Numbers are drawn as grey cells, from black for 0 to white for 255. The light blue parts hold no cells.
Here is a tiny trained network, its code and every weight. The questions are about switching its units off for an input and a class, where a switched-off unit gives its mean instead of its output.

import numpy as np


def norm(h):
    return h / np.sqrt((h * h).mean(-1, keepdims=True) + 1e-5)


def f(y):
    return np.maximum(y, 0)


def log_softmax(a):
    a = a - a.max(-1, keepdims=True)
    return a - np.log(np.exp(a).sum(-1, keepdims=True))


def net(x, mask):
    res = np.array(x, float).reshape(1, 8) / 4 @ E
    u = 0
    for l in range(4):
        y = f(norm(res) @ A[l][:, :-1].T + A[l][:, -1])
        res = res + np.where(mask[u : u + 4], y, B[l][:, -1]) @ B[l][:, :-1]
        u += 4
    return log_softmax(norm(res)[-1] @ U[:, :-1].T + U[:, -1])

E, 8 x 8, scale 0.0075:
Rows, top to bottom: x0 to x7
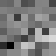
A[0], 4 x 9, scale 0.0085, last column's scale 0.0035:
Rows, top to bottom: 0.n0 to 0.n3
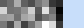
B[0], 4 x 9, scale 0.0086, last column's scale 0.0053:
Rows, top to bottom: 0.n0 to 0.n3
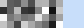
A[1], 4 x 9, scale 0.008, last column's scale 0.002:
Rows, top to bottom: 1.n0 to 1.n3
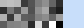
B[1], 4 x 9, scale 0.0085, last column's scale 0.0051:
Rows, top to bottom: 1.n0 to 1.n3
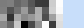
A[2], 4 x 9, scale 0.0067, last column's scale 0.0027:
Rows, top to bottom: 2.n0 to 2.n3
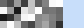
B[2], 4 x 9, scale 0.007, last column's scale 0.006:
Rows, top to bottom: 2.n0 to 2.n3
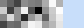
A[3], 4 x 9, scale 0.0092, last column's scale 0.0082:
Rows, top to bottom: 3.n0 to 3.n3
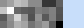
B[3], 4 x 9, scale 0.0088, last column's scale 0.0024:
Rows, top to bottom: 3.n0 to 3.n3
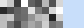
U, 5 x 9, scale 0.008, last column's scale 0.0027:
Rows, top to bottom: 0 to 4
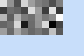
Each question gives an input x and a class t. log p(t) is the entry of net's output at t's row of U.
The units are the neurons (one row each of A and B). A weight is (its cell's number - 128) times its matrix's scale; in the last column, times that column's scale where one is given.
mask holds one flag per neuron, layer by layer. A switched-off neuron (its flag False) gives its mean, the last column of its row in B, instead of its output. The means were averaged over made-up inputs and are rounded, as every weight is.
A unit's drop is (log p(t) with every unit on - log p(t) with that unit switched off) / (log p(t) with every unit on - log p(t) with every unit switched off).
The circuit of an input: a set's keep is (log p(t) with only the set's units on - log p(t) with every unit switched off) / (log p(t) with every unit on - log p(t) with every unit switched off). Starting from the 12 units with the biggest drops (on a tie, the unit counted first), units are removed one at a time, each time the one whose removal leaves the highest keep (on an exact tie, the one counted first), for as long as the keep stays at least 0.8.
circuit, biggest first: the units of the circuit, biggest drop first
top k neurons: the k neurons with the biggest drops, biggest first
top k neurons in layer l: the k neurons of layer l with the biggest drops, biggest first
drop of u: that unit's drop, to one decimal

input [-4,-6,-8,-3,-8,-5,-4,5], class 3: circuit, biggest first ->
(0.n1)
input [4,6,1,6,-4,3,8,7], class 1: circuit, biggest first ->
(2.n2, 2.n1)
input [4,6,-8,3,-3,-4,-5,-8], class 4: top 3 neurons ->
(1.n0, 0.n3, 1.n2)
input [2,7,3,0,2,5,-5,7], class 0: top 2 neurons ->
(0.n3, 2.n1)
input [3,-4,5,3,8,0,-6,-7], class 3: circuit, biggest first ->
(1.n3, 0.n3)
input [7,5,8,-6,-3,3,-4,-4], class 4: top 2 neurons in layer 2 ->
(2.n1, 2.n3)
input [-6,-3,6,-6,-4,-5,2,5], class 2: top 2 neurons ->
(0.n2, 0.n3)
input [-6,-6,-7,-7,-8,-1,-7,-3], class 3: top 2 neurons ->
(0.n1, 2.n2)
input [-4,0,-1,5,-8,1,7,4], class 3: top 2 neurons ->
(0.n1, 1.n0)
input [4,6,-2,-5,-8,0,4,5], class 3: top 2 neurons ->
(0.n1, 2.n1)
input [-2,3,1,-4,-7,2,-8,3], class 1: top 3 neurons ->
(1.n0, 3.n1, 1.n3)
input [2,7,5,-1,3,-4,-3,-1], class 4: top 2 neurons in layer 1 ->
(1.n1, 1.n3)
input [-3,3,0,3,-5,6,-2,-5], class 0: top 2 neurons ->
(0.n3, 1.n3)
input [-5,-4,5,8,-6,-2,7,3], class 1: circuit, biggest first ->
(2.n2)
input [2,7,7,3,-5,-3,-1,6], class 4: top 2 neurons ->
(1.n1, 1.n3)
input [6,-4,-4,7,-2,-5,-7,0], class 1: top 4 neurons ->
(1.n0, 3.n1, 0.n3, 2.n1)
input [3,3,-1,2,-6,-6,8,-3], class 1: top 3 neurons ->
(0.n3, 2.n2, 1.n3)
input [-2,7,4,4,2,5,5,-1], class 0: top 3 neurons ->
(0.n3, 2.n1, 0.n1)
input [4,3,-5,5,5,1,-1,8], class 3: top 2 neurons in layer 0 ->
(0.n1, 0.n2)
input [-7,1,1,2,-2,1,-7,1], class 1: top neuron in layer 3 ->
(3.n1)
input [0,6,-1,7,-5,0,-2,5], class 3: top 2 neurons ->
(0.n1, 2.n1)
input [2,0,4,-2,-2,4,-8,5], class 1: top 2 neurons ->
(3.n1, 1.n0)
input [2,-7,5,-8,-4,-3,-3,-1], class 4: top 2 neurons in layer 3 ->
(3.n2, 3.n0)
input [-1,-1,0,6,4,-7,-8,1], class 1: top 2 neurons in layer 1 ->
(1.n0, 1.n2)
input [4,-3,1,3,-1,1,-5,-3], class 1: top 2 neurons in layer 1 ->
(1.n0, 1.n1)
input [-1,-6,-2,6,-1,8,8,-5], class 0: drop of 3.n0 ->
-0.1
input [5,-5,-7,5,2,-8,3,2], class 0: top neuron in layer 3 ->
(3.n0)
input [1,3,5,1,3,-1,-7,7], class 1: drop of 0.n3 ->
0.1
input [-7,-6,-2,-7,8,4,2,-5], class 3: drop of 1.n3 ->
1.1
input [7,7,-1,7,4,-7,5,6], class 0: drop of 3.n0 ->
0.5
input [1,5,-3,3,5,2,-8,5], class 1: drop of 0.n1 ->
0.0
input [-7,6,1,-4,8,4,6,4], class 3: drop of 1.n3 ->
1.1
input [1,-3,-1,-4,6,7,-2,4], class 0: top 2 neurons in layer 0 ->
(0.n3, 0.n1)
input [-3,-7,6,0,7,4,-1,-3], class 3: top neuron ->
(1.n3)
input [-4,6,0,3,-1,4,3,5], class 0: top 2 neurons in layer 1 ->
(1.n2, 1.n0)
